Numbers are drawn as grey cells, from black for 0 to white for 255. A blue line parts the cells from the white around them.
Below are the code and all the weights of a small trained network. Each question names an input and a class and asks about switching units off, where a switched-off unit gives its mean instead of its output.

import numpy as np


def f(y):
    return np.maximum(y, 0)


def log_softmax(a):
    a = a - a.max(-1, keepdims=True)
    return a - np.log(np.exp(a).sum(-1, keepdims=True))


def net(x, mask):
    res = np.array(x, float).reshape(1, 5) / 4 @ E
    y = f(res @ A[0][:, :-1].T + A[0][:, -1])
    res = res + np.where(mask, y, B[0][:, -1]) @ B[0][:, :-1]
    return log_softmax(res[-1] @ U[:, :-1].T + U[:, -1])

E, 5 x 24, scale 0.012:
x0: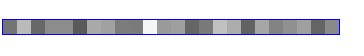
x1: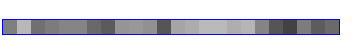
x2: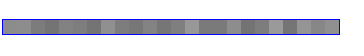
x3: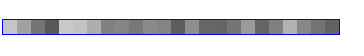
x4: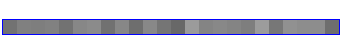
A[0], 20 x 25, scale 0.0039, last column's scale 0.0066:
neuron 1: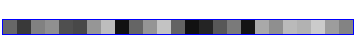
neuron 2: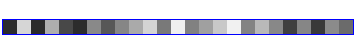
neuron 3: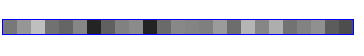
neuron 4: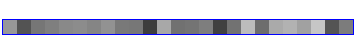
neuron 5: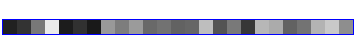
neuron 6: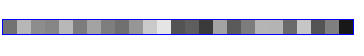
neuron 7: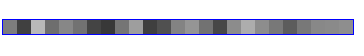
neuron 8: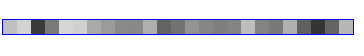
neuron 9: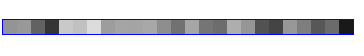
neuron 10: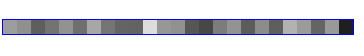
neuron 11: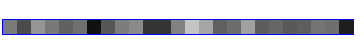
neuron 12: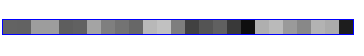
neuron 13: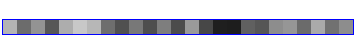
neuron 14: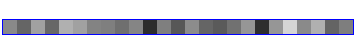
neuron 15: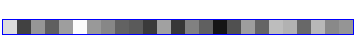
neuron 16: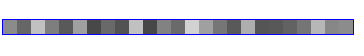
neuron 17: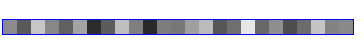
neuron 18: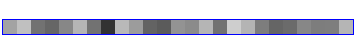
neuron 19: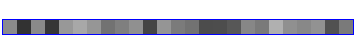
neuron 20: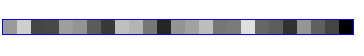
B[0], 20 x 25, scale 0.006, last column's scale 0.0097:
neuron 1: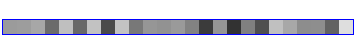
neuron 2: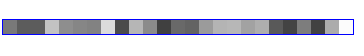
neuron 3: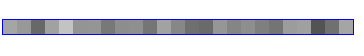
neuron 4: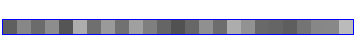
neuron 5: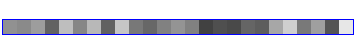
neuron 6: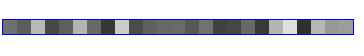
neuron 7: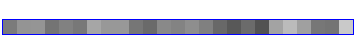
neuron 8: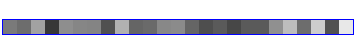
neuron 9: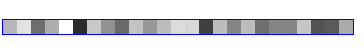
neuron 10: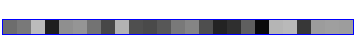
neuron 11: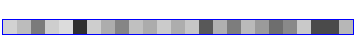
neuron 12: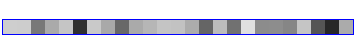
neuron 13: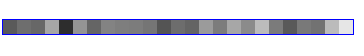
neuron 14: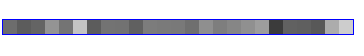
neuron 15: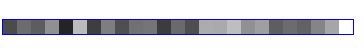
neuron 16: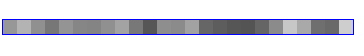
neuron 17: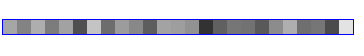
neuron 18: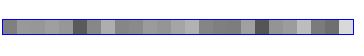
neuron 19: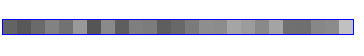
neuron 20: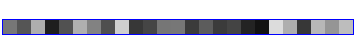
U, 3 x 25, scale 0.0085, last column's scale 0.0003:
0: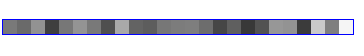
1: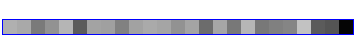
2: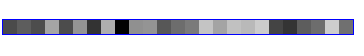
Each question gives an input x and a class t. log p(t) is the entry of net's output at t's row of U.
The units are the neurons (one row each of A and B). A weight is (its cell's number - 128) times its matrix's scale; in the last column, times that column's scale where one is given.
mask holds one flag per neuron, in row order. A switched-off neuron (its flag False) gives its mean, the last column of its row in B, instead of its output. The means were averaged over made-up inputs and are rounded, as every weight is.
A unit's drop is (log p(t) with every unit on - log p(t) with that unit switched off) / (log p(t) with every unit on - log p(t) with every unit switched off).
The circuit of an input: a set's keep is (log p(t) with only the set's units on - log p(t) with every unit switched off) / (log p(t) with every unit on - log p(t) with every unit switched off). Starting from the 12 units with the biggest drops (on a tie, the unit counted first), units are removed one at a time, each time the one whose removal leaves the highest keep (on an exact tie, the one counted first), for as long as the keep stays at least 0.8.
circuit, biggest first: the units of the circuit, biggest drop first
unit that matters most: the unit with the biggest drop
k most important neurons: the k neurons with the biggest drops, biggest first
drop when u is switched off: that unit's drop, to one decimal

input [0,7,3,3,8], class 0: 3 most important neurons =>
(neuron 20; neuron 8; neuron 11)
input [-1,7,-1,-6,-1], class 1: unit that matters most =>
neuron 15
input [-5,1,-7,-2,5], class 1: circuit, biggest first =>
(neuron 11; neuron 20)
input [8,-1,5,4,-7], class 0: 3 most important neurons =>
(neuron 6; neuron 10; neuron 8)
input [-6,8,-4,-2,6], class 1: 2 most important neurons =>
(neuron 11; neuron 18)
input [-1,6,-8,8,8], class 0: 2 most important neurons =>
(neuron 20; neuron 8)
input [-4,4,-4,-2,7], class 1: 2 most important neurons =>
(neuron 11; neuron 8)
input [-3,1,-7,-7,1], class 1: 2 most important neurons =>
(neuron 11; neuron 20)
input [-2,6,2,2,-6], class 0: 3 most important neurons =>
(neuron 20; neuron 12; neuron 8)
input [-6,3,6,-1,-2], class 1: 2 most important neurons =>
(neuron 11; neuron 8)
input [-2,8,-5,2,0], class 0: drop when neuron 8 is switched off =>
0.4
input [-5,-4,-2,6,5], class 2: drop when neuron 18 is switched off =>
0.0
